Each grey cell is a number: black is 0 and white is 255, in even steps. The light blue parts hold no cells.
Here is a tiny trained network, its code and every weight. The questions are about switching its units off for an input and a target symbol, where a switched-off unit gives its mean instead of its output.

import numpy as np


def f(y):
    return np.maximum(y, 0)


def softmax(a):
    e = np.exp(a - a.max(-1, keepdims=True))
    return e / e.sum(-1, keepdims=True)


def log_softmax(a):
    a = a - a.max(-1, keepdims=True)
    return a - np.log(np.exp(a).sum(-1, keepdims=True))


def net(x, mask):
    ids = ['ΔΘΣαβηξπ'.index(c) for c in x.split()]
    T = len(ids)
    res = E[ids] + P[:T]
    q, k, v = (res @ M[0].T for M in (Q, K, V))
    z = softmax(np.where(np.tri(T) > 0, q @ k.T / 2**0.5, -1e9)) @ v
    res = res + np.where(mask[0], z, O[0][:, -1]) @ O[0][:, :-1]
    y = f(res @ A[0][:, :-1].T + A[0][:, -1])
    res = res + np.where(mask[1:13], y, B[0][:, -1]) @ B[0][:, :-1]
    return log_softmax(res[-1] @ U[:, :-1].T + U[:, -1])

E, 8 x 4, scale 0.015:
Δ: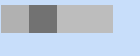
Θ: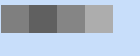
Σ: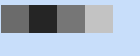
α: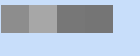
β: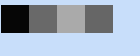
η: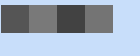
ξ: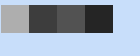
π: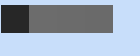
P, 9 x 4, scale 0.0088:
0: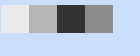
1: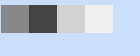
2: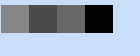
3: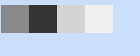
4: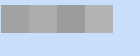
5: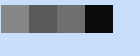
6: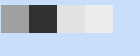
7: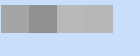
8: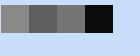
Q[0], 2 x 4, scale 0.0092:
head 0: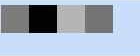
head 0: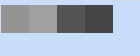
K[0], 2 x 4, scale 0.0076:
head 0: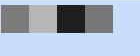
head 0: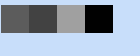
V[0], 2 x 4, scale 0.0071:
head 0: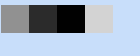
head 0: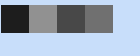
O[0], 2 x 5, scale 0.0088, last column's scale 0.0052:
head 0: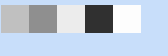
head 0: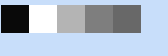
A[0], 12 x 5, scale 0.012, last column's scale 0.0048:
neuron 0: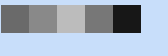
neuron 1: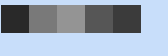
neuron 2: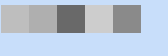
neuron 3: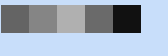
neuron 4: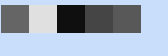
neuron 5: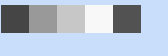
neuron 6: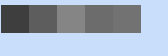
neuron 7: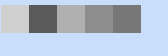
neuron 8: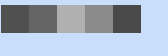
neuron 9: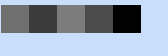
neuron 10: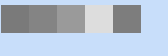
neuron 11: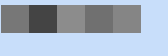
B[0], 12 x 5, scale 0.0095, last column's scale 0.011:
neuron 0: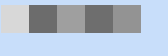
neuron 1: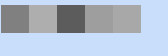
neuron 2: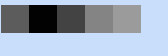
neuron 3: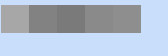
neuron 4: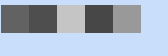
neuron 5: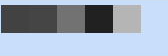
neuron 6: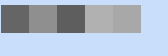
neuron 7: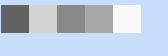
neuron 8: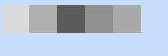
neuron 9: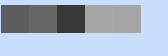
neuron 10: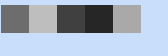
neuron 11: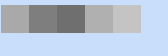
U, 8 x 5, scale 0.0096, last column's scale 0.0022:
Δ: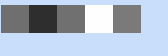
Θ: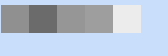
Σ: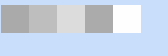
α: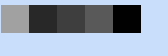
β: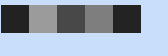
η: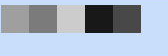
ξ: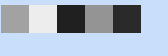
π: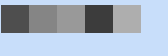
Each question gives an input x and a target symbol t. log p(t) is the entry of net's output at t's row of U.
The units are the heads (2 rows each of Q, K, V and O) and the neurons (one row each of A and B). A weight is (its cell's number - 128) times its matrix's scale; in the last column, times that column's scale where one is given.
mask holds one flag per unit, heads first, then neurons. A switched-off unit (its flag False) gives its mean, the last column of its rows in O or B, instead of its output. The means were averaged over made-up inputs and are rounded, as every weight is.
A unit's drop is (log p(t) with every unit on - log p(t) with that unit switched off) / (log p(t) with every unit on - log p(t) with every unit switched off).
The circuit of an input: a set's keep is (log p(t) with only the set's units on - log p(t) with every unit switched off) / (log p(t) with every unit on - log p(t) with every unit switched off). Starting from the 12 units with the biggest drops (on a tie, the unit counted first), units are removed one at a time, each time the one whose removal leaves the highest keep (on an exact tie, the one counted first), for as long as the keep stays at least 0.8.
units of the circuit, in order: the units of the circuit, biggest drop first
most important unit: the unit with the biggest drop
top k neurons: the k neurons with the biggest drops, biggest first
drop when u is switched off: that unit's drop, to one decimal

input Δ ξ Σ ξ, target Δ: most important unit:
neuron 9
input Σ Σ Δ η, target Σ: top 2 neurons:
[neuron 5; neuron 2]
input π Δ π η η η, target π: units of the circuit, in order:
[neuron 4; head 0]
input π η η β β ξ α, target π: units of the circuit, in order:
[head 0; neuron 5; neuron 11; neuron 10]
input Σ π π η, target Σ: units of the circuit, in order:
[head 0; neuron 2]
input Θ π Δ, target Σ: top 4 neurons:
[neuron 7; neuron 5; neuron 2; neuron 10]
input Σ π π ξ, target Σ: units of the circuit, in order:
[head 0; neuron 5; neuron 7]
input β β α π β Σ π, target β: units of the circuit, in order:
[head 0; neuron 5]
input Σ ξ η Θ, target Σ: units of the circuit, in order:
[head 0; neuron 7]
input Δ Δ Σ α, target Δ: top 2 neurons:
[neuron 2; neuron 8]
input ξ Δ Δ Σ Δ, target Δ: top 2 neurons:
[neuron 2; neuron 8]
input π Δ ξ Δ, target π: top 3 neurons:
[neuron 5; neuron 10; neuron 7]
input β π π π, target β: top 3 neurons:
[neuron 5; neuron 6; neuron 1]
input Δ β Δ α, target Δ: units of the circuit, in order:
[head 0]
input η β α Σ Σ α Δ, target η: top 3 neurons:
[neuron 5; neuron 10; neuron 0]
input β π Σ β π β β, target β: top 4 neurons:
[neuron 5; neuron 6; neuron 1; neuron 10]
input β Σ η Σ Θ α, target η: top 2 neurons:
[neuron 7; neuron 4]
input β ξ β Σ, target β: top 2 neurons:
[neuron 10; neuron 5]
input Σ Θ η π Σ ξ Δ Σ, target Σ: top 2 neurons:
[neuron 7; neuron 9]
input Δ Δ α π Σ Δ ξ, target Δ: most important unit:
head 0
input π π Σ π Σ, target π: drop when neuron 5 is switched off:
0.3
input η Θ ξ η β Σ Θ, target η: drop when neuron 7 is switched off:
-0.1
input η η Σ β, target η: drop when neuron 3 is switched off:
0.0
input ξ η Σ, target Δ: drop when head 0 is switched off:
-0.1
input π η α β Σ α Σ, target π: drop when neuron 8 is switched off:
-0.1
